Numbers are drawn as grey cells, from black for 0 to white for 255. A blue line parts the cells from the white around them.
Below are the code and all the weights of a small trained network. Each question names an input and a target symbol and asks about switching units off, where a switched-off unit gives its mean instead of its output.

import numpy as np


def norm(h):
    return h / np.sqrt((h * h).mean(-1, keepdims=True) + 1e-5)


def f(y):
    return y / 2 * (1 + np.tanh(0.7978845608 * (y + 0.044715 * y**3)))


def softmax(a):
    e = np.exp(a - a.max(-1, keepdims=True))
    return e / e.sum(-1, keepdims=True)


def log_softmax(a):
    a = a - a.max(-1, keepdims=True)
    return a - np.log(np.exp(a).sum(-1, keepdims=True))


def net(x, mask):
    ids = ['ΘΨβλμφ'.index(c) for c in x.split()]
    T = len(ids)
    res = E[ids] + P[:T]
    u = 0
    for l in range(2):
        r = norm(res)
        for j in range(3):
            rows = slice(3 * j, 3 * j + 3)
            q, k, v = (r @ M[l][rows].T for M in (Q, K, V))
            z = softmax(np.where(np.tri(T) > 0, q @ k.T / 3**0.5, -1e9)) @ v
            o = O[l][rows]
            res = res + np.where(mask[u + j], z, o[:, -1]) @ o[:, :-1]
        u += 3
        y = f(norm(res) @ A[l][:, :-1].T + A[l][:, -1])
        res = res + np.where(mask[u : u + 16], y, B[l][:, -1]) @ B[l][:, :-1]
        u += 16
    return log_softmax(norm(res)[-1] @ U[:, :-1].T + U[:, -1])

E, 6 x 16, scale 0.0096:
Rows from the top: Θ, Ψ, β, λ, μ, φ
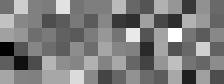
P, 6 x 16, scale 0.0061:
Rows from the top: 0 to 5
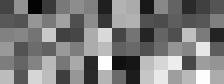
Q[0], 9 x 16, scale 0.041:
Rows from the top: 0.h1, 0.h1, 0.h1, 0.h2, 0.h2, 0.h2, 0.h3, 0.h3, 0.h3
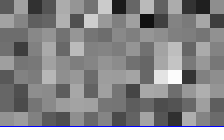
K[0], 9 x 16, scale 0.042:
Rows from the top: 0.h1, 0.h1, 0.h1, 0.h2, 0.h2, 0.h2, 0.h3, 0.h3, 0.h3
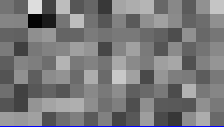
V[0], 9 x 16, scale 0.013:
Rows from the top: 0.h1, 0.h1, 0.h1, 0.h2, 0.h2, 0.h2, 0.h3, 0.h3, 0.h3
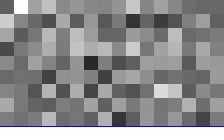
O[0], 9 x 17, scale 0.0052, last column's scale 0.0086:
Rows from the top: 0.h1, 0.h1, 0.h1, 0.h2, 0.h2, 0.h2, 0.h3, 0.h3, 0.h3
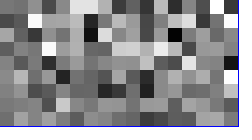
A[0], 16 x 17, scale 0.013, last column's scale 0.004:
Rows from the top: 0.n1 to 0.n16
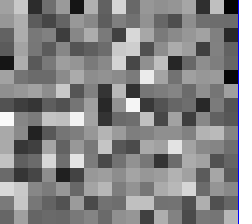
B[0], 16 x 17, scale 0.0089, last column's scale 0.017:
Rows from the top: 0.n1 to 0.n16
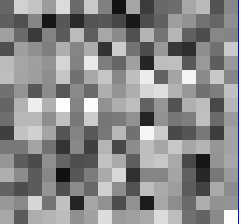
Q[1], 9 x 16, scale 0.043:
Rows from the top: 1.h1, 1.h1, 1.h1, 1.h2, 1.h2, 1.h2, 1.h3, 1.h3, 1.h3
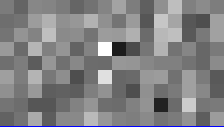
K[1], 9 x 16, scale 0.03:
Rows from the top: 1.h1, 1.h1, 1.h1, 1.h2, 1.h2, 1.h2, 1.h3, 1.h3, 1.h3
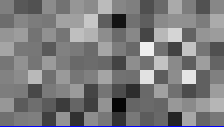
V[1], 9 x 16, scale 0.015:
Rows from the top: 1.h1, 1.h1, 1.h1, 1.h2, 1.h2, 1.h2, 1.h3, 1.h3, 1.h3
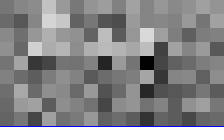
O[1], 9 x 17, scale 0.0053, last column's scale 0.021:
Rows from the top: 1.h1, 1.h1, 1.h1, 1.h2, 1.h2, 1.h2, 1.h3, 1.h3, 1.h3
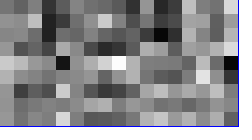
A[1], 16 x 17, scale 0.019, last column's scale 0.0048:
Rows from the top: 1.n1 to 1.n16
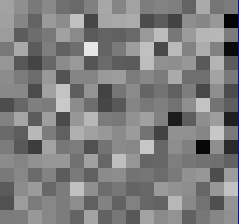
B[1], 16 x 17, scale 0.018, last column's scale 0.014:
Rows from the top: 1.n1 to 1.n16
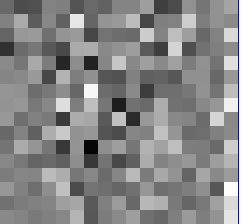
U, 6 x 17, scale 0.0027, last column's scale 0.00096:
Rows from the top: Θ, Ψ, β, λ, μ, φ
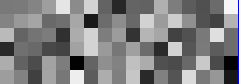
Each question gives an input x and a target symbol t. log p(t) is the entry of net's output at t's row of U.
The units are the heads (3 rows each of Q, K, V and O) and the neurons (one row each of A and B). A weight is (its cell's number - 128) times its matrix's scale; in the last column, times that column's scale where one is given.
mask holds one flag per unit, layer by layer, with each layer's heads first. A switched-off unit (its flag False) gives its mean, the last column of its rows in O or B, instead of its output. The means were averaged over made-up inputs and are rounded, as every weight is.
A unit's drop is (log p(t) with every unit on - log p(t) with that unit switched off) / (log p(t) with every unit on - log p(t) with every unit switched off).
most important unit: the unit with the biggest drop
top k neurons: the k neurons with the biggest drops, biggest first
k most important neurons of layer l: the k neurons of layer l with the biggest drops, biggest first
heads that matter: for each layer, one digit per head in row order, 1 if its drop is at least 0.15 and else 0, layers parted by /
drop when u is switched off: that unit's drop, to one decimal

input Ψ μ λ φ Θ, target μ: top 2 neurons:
[0.n16 1.n1]
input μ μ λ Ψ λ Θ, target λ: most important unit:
0.h1
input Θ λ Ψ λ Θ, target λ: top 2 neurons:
[1.n4 0.n16]
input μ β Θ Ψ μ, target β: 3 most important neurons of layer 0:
[0.n16 0.n2 0.n10]
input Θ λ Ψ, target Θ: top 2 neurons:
[1.n10 0.n16]
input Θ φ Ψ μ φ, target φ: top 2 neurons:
[0.n16 1.n2]
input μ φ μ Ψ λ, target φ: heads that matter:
110 / 010
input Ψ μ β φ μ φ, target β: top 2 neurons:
[1.n9 0.n16]
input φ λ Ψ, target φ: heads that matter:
100 / 010
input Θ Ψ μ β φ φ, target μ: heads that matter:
010 / 010
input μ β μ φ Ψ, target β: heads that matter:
111 / 010
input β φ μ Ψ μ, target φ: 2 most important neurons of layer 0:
[0.n16 0.n2]
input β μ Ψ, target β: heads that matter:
100 / 010
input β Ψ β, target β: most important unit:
0.h2
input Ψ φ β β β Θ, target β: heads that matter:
110 / 010
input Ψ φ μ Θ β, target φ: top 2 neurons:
[1.n2 0.n16]
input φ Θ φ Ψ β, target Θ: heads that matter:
100 / 000
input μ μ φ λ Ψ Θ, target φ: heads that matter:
111 / 010
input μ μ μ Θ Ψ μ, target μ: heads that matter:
011 / 010
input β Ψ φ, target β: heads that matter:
110 / 010
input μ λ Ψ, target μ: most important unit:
1.h2
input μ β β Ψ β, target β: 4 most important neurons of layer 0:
[0.n16 0.n2 0.n10 0.n7]
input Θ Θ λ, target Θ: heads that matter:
000 / 000
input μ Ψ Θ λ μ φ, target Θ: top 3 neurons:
[1.n10 0.n16 0.n2]
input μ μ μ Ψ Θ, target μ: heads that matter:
010 / 010
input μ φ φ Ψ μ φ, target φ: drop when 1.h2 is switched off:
0.8
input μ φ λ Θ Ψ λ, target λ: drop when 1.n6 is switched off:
0.1
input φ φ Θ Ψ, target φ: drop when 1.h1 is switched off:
0.1
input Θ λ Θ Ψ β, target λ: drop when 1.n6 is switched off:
0.0
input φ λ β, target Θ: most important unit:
0.h3
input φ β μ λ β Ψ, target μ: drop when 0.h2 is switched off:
1.0
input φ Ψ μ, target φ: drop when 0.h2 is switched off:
1.0
